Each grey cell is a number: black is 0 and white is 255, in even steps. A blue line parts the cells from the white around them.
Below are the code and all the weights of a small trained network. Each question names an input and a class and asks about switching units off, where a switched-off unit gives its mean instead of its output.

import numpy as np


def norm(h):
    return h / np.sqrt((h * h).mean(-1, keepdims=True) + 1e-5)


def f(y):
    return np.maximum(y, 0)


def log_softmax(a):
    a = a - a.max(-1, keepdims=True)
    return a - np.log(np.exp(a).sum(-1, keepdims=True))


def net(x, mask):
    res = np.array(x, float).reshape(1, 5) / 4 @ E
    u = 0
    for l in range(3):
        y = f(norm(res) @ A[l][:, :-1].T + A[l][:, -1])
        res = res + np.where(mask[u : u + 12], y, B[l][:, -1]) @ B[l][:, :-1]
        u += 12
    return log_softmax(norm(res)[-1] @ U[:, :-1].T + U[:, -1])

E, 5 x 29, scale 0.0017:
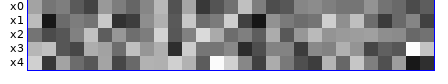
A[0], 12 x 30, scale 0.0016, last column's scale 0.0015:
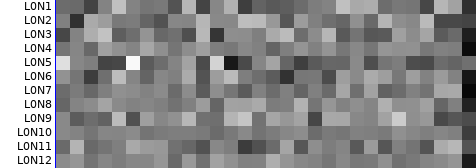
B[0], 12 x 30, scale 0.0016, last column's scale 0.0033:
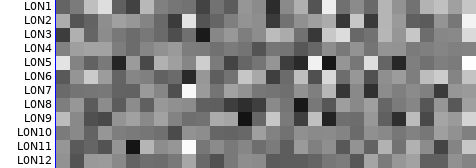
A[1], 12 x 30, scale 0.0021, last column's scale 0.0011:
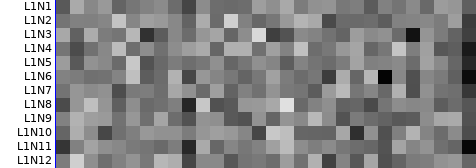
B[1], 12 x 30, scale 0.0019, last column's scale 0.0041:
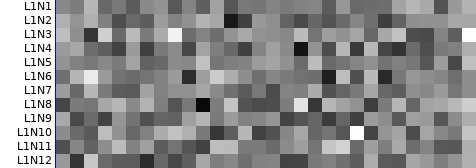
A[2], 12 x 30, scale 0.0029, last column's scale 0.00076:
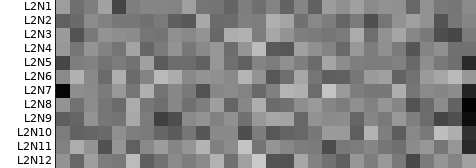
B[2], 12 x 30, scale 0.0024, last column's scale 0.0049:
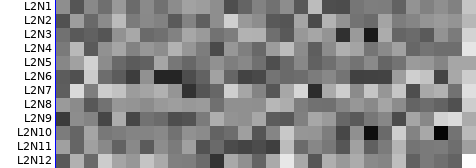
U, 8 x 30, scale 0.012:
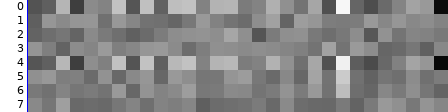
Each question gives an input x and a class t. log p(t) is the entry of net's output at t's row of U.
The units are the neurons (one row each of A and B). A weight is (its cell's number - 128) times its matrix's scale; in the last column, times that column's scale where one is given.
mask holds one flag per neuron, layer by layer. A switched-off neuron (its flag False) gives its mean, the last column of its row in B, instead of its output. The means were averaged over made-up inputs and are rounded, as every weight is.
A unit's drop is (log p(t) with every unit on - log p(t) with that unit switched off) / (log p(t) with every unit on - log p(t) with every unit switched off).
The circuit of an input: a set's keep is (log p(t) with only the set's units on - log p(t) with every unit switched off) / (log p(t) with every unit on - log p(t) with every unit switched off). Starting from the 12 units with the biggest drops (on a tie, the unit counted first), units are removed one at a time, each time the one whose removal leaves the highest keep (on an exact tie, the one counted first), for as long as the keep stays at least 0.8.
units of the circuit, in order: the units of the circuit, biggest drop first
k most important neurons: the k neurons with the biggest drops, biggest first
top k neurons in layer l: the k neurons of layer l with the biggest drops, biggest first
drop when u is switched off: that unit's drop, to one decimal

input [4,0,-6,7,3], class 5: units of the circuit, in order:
L0N5
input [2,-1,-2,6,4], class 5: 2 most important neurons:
L0N5; L0N2
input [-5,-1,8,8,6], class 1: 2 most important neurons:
L2N6; L0N5
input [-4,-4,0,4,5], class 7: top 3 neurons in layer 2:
L2N6; L2N7; L2N11
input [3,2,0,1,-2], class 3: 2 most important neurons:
L0N5; L0N9
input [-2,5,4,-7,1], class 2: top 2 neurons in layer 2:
L2N9; L2N7
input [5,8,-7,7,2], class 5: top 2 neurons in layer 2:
L2N3; L2N10
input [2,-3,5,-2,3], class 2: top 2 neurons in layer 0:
L0N2; L0N5
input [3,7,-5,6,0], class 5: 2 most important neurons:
L0N5; L0N2
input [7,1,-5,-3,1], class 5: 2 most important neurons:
L0N5; L1N6
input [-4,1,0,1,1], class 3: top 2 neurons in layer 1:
L1N3; L1N8
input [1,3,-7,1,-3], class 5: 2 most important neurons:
L0N5; L2N6
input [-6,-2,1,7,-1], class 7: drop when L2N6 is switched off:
0.2
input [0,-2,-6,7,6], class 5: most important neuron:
L0N5
